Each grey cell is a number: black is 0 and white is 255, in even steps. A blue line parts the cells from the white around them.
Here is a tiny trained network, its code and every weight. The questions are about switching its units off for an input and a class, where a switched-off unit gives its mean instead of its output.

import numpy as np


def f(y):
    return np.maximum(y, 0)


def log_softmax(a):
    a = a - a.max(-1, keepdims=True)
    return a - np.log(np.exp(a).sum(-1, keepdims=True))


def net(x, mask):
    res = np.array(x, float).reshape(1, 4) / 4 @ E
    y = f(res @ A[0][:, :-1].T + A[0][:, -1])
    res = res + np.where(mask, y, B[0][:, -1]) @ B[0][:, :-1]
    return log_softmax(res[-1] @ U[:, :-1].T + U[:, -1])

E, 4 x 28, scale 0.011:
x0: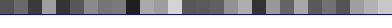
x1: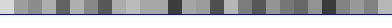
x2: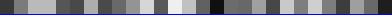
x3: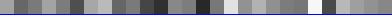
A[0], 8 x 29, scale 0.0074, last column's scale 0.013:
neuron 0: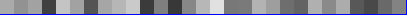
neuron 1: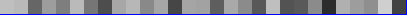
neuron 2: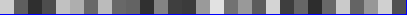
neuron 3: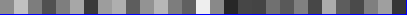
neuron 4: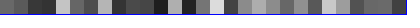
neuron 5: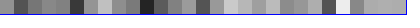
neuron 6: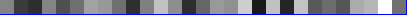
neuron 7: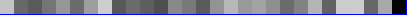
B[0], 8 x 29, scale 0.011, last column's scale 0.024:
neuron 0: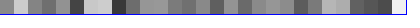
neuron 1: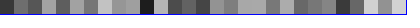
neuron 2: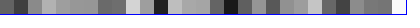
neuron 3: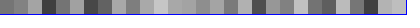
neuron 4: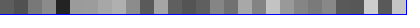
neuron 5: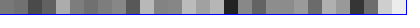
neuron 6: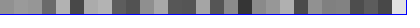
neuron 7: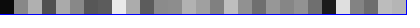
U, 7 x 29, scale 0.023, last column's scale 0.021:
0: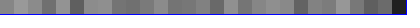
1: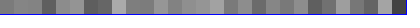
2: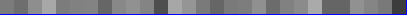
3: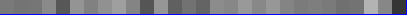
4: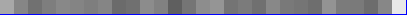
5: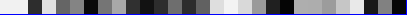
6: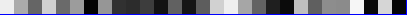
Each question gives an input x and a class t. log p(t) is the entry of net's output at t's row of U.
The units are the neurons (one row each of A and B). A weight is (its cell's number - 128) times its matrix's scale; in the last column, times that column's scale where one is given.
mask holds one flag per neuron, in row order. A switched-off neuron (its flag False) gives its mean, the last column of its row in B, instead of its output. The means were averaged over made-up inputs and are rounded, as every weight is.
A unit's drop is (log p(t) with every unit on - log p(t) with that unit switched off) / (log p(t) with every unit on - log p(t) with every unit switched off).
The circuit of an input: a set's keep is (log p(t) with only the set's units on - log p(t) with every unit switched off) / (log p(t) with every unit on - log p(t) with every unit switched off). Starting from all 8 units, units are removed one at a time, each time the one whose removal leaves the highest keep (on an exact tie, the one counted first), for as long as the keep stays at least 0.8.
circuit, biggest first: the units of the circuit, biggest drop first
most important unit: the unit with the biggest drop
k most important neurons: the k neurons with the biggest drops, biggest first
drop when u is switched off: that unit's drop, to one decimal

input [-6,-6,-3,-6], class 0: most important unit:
neuron 0
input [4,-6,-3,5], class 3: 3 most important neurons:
(neuron 4; neuron 0; neuron 3)
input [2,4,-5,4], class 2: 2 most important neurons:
(neuron 2; neuron 3)
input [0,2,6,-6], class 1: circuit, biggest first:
(neuron 2; neuron 0)
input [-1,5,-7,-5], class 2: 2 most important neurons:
(neuron 2; neuron 5)
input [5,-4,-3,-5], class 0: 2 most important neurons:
(neuron 6; neuron 5)
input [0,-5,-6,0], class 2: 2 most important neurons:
(neuron 2; neuron 1)
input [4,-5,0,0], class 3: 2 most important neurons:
(neuron 4; neuron 0)
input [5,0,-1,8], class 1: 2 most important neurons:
(neuron 5; neuron 7)
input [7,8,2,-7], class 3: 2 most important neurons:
(neuron 1; neuron 0)
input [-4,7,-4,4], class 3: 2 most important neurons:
(neuron 1; neuron 6)
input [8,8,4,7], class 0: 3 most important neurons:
(neuron 6; neuron 4; neuron 3)
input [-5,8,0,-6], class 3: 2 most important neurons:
(neuron 1; neuron 5)
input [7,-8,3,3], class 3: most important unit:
neuron 4
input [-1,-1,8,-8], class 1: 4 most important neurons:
(neuron 2; neuron 0; neuron 6; neuron 3)
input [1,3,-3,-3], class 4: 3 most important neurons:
(neuron 7; neuron 4; neuron 6)
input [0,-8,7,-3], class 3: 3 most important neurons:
(neuron 2; neuron 4; neuron 0)
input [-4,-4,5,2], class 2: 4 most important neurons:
(neuron 0; neuron 6; neuron 1; neuron 5)
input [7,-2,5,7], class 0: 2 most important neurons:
(neuron 6; neuron 3)
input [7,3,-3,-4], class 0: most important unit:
neuron 6
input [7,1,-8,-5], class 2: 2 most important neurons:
(neuron 2; neuron 0)
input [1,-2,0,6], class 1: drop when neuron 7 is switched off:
0.0
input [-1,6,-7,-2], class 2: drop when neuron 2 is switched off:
2.0
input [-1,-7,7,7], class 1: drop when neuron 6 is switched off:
0.1
